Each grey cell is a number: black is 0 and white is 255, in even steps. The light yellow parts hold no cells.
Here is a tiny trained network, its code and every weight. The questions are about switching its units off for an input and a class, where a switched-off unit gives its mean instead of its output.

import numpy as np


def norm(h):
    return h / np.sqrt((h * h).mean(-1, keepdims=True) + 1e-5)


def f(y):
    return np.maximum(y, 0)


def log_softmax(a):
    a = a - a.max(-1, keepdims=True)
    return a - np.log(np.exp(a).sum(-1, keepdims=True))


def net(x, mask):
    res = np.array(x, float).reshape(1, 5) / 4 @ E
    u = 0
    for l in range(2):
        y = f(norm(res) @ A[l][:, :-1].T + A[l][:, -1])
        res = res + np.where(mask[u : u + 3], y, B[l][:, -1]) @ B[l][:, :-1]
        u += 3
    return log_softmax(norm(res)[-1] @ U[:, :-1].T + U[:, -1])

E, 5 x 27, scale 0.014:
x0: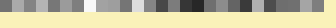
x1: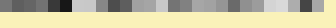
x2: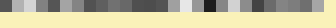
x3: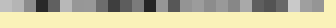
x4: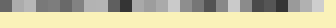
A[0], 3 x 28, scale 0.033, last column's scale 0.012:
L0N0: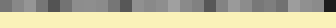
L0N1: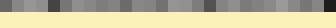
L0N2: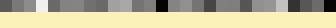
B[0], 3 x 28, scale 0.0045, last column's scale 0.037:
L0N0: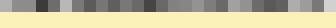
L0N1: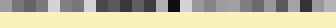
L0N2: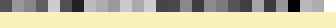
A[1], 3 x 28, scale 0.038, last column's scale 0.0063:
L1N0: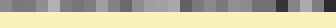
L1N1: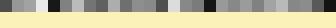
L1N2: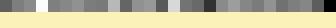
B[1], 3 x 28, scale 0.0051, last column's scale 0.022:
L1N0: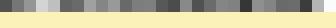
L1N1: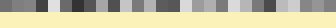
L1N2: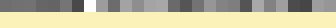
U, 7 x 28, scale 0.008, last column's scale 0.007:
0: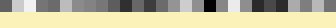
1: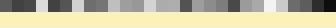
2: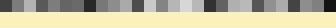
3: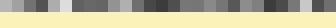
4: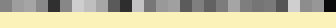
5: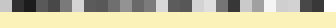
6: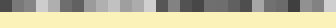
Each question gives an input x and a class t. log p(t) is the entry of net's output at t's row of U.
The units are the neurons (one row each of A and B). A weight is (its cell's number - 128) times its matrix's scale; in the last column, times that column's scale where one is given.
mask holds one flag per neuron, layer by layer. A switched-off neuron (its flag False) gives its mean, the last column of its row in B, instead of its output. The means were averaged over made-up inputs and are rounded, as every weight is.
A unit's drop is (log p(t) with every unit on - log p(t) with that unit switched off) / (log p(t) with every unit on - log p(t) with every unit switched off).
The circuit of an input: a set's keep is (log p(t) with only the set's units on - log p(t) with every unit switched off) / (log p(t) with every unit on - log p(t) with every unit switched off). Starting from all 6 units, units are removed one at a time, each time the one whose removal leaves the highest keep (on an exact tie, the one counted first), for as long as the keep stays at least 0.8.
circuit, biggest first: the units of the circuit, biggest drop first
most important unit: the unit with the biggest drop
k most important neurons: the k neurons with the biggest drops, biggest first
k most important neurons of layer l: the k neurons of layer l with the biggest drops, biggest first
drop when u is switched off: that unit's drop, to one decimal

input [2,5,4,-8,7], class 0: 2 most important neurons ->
L0N1, L0N0
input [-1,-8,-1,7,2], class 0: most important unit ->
L0N2
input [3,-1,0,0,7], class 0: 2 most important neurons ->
L0N0, L0N2
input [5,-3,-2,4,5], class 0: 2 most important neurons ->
L0N2, L0N0
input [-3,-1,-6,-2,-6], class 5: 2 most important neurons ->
L1N0, L0N2
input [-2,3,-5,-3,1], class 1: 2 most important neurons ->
L0N2, L0N1
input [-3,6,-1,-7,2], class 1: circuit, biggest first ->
L0N2, L1N0
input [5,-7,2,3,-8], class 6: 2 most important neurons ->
L0N2, L0N0
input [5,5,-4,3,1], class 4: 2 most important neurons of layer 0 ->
L0N2, L0N1
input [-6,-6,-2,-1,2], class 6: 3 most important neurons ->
L1N0, L0N0, L0N1
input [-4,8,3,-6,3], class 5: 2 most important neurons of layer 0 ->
L0N2, L0N1
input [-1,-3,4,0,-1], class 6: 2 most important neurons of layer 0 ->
L0N2, L0N0
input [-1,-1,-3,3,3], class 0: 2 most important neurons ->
L0N2, L0N0
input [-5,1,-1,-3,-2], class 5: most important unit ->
L1N0
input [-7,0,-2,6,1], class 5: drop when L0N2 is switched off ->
0.5
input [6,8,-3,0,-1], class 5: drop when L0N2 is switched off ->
0.8
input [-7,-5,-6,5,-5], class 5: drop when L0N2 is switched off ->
0.6
